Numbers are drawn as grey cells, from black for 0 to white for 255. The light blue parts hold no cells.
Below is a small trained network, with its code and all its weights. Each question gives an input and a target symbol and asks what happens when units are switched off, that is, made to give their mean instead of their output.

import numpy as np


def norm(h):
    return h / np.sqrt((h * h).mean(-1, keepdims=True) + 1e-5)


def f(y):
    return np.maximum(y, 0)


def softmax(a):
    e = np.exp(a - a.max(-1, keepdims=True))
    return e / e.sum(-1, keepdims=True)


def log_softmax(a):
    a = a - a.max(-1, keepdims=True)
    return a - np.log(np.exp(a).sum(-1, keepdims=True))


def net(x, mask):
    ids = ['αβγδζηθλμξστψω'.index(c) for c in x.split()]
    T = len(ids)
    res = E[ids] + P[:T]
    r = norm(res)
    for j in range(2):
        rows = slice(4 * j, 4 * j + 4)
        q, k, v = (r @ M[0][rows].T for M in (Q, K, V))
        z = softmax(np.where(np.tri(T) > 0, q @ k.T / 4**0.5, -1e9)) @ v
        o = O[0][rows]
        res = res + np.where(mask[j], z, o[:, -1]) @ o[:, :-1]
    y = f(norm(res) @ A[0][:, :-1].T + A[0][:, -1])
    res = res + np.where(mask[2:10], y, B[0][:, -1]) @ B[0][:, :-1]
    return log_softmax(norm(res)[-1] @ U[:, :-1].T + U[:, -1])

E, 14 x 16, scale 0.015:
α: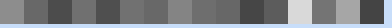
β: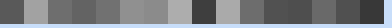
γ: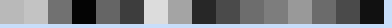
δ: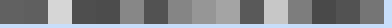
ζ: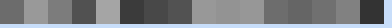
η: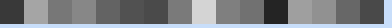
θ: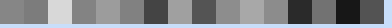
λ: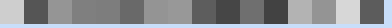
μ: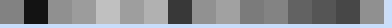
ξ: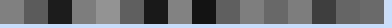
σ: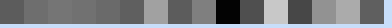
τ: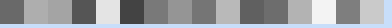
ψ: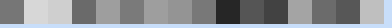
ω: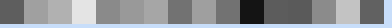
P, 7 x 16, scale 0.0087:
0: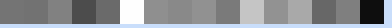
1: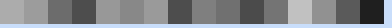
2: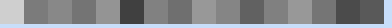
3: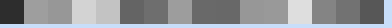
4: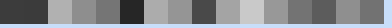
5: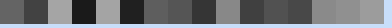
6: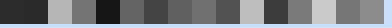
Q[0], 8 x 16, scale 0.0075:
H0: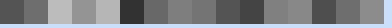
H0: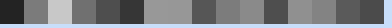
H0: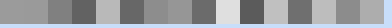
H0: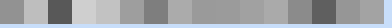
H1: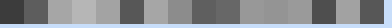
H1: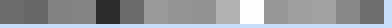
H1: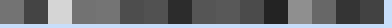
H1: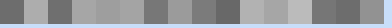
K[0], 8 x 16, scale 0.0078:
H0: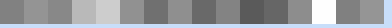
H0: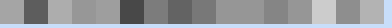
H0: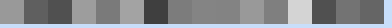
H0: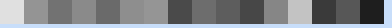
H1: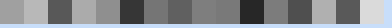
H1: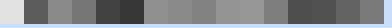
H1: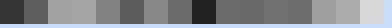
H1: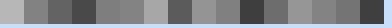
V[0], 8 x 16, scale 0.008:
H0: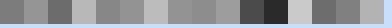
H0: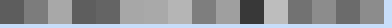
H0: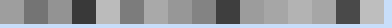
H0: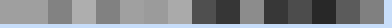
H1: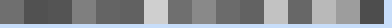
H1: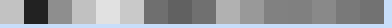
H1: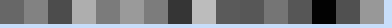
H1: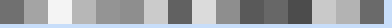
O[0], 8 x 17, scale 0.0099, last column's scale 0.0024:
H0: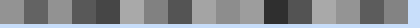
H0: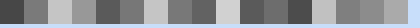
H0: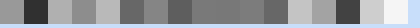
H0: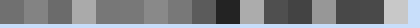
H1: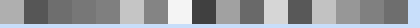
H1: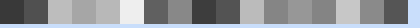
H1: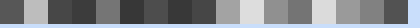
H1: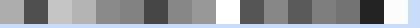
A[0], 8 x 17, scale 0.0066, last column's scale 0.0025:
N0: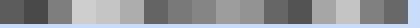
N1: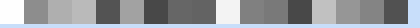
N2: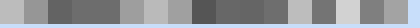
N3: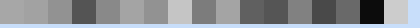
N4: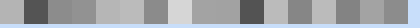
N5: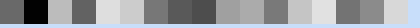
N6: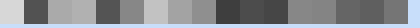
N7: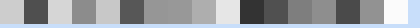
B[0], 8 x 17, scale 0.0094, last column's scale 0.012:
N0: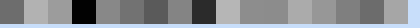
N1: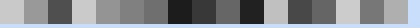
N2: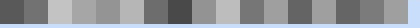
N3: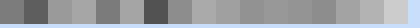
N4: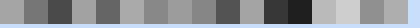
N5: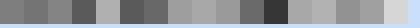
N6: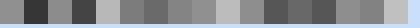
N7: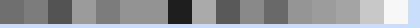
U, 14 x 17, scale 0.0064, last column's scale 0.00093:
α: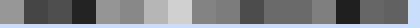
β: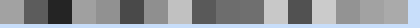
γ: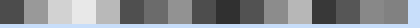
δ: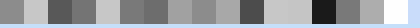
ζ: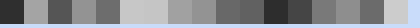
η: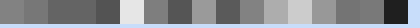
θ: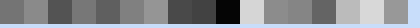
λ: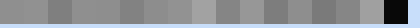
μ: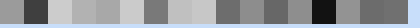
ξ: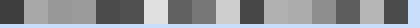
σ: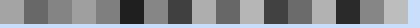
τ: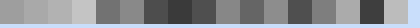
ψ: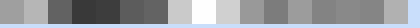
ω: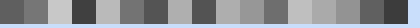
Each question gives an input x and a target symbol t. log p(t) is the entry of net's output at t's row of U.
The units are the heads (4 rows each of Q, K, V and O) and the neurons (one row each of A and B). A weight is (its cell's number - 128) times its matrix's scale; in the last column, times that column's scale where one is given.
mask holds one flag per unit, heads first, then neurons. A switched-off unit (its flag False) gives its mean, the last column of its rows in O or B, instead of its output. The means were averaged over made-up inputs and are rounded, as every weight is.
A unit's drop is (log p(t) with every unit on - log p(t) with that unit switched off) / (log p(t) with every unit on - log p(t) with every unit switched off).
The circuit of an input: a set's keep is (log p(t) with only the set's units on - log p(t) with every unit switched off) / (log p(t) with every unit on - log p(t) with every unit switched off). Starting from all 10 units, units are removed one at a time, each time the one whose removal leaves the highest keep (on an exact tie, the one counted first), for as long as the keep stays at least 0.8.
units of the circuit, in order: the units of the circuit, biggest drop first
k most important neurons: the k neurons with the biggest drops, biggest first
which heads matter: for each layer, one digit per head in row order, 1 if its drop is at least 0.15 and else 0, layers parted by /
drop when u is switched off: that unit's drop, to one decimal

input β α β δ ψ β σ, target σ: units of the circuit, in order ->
(H1 H0)
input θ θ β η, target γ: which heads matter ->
10
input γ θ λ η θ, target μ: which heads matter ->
11
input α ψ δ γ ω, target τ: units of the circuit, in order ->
(N1 H1)
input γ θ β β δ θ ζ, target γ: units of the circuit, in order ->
(H0 H1)
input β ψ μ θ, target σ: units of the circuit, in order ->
(H1 H0)
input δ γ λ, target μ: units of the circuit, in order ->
(H1)
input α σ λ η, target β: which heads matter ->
01
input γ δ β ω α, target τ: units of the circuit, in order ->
(H1 N1)
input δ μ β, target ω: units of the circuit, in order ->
(H1 N7)
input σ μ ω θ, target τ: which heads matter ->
00
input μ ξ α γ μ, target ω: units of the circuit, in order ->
(H1 N5 N0)
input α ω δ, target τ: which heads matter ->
00
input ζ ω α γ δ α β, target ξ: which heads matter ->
10
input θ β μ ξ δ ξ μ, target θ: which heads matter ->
01
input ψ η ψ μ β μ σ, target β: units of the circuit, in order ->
(H1 H0)
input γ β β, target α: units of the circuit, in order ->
(H1 N7)
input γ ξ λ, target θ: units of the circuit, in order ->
(H1)
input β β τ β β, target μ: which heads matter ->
01
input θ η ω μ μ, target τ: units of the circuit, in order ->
(H1 N1)
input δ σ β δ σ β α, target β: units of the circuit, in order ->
(H1)
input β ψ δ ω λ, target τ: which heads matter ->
11
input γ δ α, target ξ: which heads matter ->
11
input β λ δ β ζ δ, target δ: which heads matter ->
10
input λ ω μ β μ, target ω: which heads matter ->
01
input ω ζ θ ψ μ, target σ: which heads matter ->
11
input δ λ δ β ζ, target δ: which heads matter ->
10
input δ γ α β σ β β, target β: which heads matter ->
01
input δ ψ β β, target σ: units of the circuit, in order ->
(H0)
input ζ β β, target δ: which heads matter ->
10
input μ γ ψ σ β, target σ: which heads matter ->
11
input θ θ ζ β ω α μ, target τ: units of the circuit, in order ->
(N1 H1)
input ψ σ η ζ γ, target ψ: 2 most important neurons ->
(N1 N3)
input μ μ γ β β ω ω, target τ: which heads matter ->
01
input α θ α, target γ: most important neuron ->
(N7)
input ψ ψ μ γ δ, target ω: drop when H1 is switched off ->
1.6
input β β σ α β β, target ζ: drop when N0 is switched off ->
0.2
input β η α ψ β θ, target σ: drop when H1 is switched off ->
0.3
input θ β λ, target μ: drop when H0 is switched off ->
0.2
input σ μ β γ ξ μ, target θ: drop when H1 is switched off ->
0.7
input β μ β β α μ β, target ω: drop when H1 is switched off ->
0.9
